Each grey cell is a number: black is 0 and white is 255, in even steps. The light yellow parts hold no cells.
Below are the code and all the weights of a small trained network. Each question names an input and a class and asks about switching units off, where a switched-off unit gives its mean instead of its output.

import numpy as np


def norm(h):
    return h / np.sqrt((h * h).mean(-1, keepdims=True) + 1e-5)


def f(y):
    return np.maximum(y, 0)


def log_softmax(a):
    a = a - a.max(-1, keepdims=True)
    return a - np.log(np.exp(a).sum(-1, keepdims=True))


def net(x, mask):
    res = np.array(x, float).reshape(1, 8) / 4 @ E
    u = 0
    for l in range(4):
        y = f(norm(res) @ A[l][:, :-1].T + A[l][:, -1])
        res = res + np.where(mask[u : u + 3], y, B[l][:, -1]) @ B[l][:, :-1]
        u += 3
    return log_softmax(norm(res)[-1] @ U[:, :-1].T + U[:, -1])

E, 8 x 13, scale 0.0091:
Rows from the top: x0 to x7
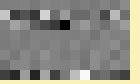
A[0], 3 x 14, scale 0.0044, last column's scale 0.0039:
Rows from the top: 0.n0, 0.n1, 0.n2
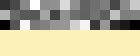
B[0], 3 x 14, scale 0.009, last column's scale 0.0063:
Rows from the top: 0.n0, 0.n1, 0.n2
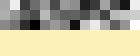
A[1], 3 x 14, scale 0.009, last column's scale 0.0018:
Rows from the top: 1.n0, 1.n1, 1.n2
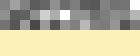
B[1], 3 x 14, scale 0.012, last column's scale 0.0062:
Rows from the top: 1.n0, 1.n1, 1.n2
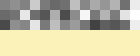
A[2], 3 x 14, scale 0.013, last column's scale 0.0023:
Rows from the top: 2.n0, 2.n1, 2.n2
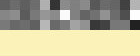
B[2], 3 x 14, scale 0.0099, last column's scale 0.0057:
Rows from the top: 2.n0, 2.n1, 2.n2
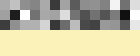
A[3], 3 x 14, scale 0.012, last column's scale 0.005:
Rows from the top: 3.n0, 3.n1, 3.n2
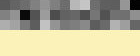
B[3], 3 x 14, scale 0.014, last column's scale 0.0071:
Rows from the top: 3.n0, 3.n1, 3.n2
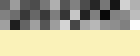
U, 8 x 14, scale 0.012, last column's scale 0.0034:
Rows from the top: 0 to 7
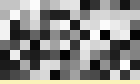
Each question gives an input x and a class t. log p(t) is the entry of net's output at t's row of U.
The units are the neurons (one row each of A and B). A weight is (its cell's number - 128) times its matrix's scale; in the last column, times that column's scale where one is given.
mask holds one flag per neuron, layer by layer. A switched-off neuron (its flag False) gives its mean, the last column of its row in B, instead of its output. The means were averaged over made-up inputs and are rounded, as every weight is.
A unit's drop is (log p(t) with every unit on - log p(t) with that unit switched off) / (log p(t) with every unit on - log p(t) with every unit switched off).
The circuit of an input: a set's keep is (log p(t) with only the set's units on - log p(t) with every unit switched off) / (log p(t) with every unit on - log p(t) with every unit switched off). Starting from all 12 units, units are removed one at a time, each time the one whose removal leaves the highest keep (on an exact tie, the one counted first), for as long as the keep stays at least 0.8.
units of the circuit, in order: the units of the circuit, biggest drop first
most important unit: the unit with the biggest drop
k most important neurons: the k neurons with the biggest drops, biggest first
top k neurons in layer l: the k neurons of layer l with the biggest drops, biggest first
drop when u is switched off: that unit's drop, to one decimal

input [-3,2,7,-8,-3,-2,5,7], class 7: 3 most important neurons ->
1.n1; 2.n0; 2.n2
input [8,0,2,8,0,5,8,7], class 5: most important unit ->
0.n0
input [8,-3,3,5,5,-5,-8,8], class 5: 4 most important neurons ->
0.n2; 1.n1; 2.n1; 2.n0
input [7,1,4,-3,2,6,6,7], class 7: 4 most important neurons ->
1.n1; 2.n0; 2.n2; 1.n2
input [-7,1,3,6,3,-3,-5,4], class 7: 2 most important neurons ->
1.n1; 2.n0
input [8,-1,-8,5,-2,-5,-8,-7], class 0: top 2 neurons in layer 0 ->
0.n0; 0.n2
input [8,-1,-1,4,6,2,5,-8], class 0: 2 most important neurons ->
1.n1; 3.n2
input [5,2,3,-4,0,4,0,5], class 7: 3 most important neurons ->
1.n1; 2.n2; 2.n0
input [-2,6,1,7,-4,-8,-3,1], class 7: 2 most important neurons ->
2.n2; 0.n1
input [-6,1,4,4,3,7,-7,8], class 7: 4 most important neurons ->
1.n1; 2.n0; 2.n2; 1.n2
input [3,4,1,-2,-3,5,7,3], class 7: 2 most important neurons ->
2.n2; 0.n1
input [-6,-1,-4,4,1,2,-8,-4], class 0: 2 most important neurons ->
0.n0; 3.n2
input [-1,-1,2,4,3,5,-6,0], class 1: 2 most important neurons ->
0.n2; 3.n2
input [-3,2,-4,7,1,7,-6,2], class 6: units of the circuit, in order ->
1.n1
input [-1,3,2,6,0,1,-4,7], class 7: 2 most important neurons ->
1.n1; 2.n0
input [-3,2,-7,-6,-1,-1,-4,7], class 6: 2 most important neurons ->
1.n1; 3.n0
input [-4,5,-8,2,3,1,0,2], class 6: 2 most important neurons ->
1.n1; 3.n0
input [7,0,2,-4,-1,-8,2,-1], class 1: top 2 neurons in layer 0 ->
0.n2; 0.n1
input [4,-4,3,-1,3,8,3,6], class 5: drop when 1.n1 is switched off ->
0.2
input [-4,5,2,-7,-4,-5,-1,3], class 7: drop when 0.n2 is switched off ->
0.0
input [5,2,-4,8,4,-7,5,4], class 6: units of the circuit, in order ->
1.n1
